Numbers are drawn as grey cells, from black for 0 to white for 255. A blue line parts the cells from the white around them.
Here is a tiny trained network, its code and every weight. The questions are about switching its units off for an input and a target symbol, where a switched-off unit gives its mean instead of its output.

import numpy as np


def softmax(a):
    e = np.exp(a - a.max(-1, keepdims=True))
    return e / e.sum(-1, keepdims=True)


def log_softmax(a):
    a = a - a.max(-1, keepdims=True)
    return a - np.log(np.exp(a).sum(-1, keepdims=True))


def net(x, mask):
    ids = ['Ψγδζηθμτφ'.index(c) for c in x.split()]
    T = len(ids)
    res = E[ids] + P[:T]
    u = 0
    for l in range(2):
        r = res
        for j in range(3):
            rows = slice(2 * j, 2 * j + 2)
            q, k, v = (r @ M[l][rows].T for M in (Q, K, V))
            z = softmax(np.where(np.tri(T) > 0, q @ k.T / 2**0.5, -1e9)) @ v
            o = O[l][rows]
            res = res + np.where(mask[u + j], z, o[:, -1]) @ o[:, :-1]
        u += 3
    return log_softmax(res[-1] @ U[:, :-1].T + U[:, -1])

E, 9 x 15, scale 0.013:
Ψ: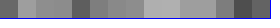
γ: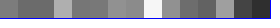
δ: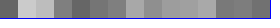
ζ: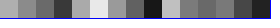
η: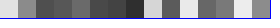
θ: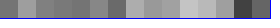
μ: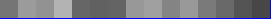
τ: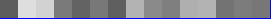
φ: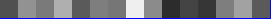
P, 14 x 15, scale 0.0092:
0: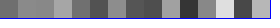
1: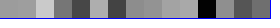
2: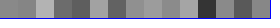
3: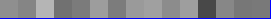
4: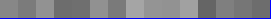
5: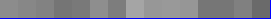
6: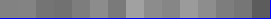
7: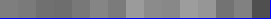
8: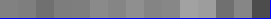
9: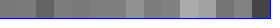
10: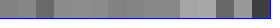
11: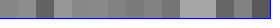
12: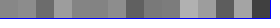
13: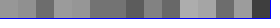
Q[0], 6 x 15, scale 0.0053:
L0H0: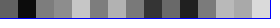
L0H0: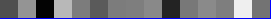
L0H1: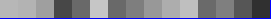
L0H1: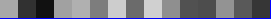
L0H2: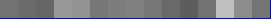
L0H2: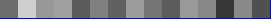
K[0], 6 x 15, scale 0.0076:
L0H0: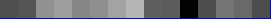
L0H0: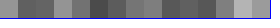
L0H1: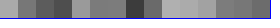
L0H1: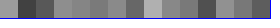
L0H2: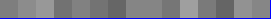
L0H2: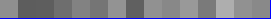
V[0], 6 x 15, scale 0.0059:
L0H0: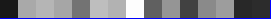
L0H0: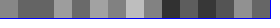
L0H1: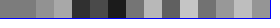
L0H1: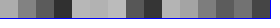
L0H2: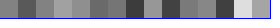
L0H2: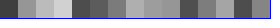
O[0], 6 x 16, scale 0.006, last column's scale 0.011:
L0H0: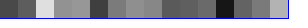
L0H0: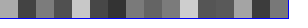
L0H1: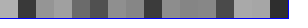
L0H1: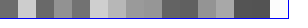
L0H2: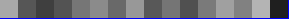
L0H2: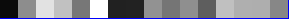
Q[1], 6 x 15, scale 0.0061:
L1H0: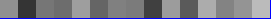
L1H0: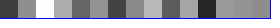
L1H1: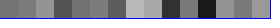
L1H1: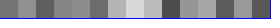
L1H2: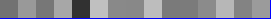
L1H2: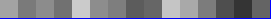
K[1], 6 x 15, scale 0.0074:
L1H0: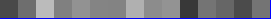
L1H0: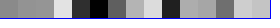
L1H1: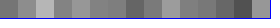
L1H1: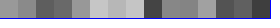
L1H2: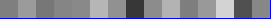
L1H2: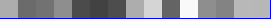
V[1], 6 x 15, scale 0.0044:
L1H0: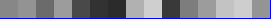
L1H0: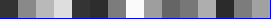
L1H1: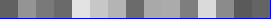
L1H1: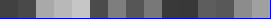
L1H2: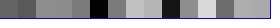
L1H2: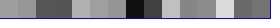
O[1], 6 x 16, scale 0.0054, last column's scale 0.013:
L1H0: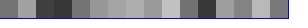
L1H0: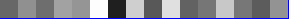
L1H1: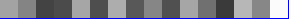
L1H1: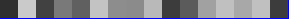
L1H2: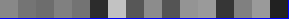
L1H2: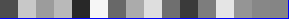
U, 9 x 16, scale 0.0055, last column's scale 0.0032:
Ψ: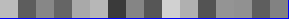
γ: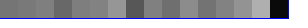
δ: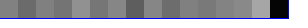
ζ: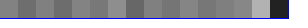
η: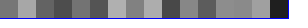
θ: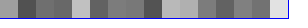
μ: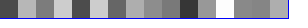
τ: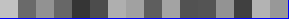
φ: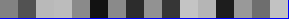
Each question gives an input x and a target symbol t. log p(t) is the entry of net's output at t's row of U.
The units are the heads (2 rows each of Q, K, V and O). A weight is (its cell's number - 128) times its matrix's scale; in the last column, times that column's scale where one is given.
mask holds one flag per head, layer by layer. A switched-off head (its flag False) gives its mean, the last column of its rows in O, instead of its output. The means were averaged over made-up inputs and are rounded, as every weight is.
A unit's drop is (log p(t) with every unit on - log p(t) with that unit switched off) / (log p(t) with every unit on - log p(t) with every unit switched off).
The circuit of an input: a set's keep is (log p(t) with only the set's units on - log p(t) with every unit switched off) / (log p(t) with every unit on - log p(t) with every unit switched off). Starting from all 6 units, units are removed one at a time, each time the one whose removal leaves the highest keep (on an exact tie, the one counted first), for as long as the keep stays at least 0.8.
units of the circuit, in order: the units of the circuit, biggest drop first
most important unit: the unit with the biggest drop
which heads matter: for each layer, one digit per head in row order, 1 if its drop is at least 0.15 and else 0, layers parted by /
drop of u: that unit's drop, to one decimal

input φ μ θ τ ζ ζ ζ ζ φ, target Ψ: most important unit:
L1H0
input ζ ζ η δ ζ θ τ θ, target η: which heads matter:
100 / 101
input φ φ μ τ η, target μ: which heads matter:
101 / 010
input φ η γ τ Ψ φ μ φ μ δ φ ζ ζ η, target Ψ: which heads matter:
110 / 011
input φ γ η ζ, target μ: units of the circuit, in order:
[L1H2 L0H0]
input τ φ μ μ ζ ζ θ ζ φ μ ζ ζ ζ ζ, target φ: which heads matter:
000 / 100
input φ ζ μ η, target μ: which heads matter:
111 / 011
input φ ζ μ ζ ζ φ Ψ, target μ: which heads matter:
010 / 101
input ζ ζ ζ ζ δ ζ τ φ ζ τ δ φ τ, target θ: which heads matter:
011 / 111
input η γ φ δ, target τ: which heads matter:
110 / 110
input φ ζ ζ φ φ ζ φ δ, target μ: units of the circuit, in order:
[L1H2 L0H1]
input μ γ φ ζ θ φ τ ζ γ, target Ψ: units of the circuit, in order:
[L1H0 L0H1]
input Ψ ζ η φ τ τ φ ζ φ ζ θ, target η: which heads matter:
100 / 100
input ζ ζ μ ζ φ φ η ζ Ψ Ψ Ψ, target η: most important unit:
L1H0
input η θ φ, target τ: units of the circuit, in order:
[L0H1 L1H0 L1H1 L0H0]
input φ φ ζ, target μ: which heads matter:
011 / 010
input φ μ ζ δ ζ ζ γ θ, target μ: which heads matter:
010 / 101
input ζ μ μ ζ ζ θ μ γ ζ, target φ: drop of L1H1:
0.0
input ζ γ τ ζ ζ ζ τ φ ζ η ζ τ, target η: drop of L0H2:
0.1
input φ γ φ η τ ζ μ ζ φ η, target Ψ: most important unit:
L0H1
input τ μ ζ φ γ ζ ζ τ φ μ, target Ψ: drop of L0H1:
0.3
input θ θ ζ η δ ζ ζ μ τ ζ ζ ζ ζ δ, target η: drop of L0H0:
0.6
